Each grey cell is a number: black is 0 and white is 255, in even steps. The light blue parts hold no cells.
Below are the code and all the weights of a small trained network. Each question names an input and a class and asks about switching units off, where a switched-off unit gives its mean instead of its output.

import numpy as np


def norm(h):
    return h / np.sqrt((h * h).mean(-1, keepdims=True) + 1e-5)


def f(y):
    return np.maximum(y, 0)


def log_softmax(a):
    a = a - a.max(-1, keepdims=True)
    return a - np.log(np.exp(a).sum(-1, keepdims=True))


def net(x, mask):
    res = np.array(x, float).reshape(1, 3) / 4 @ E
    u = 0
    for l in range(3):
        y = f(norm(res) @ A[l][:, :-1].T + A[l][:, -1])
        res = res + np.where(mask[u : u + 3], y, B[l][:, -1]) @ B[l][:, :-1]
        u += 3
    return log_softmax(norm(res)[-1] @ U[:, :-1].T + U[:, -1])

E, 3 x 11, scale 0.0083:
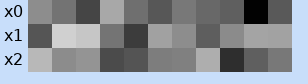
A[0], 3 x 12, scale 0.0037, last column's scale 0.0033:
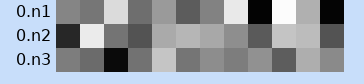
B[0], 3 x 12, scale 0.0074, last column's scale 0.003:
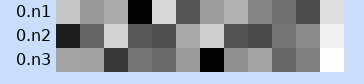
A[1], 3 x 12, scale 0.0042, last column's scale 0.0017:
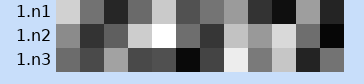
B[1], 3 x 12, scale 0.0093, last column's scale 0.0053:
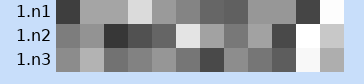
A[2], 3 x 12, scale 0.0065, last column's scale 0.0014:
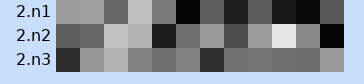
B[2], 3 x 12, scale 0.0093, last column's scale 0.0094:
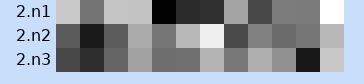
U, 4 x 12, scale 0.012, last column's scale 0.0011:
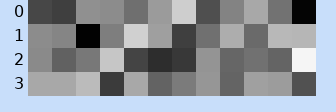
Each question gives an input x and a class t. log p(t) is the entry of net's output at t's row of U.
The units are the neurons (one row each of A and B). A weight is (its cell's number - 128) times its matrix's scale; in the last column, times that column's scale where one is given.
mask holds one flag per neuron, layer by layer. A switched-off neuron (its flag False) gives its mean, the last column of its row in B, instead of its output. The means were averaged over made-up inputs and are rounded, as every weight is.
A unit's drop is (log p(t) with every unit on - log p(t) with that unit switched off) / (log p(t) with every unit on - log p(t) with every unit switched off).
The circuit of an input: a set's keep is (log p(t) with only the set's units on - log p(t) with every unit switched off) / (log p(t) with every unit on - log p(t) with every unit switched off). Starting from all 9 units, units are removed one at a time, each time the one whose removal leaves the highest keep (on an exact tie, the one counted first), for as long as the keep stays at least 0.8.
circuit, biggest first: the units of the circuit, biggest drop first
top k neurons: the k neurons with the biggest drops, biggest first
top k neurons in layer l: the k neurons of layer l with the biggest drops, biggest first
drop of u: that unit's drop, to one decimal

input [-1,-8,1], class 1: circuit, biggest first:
1.n2, 2.n1
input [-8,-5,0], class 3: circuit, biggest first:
0.n1
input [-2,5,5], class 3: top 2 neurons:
0.n1, 1.n1
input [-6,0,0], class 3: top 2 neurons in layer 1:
1.n1, 1.n3
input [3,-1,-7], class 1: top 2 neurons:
1.n2, 2.n1
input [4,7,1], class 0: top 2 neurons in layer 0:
0.n3, 0.n1
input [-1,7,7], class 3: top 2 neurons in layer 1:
1.n1, 1.n3
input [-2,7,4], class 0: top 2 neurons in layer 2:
2.n1, 2.n2
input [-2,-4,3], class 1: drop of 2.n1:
0.4
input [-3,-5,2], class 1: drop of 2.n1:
0.1
